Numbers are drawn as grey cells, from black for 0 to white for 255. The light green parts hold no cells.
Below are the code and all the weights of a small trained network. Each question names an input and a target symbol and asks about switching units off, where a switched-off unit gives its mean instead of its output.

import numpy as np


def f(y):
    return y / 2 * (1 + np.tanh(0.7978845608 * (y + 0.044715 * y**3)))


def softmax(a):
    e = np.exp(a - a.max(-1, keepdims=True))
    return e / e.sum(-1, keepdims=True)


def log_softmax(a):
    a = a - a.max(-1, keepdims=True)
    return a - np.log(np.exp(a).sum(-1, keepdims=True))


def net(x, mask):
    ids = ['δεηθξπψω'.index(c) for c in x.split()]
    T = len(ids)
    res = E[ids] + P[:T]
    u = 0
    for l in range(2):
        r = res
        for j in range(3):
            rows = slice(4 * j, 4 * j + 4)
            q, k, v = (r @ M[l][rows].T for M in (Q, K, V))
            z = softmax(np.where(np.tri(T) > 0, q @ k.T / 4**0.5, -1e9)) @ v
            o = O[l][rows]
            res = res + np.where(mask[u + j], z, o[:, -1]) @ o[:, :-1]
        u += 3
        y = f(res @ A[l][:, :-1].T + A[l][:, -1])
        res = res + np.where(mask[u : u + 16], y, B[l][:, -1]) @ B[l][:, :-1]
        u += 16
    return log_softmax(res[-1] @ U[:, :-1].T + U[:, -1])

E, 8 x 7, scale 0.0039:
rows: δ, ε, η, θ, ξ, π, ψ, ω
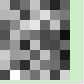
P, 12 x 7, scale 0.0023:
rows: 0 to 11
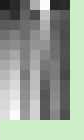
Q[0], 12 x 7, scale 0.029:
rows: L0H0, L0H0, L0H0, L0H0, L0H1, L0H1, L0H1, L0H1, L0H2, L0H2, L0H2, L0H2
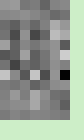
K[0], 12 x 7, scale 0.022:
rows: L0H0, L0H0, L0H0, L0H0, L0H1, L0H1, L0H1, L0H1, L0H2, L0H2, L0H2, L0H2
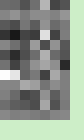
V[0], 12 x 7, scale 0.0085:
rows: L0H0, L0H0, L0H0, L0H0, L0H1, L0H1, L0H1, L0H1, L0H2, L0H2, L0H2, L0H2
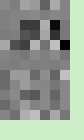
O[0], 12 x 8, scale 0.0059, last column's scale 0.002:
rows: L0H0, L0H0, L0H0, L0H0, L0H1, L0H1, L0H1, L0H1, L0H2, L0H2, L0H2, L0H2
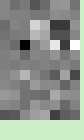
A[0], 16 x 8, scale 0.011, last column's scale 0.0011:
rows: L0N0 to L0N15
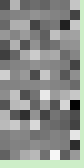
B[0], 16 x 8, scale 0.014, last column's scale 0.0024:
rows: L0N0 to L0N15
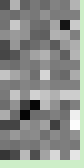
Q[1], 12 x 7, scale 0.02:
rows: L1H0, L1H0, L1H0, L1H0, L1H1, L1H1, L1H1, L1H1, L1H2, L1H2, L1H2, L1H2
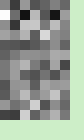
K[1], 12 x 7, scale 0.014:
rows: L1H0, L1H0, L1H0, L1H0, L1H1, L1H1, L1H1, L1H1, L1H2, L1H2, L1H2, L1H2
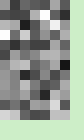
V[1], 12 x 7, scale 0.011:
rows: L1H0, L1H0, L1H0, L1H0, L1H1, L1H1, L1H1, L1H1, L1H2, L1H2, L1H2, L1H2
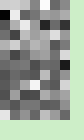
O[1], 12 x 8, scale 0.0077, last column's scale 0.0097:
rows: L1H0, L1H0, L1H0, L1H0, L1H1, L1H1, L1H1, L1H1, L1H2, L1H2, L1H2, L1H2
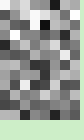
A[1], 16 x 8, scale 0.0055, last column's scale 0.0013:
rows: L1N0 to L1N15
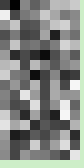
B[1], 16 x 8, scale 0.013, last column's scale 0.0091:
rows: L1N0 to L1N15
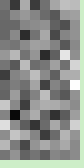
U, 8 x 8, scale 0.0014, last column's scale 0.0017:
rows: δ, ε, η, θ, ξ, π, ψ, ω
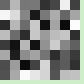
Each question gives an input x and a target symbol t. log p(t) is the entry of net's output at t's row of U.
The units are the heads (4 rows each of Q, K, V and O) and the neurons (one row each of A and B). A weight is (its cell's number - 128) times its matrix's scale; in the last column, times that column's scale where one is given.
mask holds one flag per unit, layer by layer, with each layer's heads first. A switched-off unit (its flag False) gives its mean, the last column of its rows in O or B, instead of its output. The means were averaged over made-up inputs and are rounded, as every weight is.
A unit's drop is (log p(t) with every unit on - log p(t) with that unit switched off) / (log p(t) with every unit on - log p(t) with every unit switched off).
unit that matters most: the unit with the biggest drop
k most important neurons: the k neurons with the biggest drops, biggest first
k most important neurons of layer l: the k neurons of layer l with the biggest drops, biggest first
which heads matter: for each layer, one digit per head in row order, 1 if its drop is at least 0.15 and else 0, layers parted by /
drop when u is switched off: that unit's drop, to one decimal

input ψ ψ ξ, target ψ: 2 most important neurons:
(L0N11, L1N3)
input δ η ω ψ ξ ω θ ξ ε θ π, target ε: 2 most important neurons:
(L0N10, L1N12)
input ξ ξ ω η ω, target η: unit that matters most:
L0H1
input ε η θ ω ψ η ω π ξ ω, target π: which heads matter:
010 / 101
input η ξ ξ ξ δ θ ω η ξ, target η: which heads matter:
001 / 100
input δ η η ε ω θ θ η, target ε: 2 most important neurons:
(L0N5, L0N12)
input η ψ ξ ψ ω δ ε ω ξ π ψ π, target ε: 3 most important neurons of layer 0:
(L0N7, L0N10, L0N2)
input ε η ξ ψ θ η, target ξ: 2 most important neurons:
(L0N5, L0N15)
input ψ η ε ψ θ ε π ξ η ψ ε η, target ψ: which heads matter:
110 / 111
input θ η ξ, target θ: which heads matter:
100 / 100
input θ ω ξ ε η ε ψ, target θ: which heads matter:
100 / 100
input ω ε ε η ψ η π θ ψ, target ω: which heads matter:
110 / 100
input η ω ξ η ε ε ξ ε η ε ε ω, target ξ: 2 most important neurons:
(L0N10, L0N15)
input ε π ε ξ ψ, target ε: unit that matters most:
L1H0
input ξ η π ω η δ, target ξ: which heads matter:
100 / 101
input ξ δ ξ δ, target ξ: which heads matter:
000 / 101
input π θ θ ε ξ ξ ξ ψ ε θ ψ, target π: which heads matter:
100 / 101
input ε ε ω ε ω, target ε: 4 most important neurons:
(L0N10, L1N12, L0N2, L0N0)
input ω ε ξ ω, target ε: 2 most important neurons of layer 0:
(L0N10, L0N11)
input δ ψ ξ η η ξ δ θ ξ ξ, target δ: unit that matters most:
L0H0
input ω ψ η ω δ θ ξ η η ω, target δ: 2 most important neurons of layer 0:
(L0N10, L0N15)
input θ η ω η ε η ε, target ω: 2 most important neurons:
(L0N9, L1N12)
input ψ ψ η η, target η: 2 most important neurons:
(L0N15, L1N8)
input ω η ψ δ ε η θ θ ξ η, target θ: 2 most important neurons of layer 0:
(L0N5, L0N15)
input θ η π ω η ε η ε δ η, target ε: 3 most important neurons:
(L0N5, L0N9, L1N12)
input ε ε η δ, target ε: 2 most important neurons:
(L1N12, L0N9)
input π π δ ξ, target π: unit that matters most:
L1N11
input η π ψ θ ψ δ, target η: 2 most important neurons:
(L0N5, L0N15)
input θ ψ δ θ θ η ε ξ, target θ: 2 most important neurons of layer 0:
(L0N2, L0N11)
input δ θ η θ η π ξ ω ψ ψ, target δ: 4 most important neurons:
(L0N11, L1N5, L0N9, L1N13)
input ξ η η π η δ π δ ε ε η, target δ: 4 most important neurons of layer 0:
(L0N5, L0N15, L0N9, L0N7)
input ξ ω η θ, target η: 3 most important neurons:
(L0N10, L0N2, L1N8)
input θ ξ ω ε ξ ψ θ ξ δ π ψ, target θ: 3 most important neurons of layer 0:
(L0N11, L0N2, L0N5)
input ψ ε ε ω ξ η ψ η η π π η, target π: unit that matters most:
L0H0
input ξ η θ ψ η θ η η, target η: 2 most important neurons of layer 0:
(L0N3, L0N15)
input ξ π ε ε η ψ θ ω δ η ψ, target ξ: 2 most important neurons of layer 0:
(L0N11, L0N5)
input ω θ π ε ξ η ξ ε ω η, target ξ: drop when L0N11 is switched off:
0.2
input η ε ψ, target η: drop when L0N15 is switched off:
0.2
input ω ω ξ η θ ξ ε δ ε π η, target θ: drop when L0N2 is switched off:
0.3
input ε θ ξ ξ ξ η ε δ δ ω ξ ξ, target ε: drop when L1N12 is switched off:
0.5
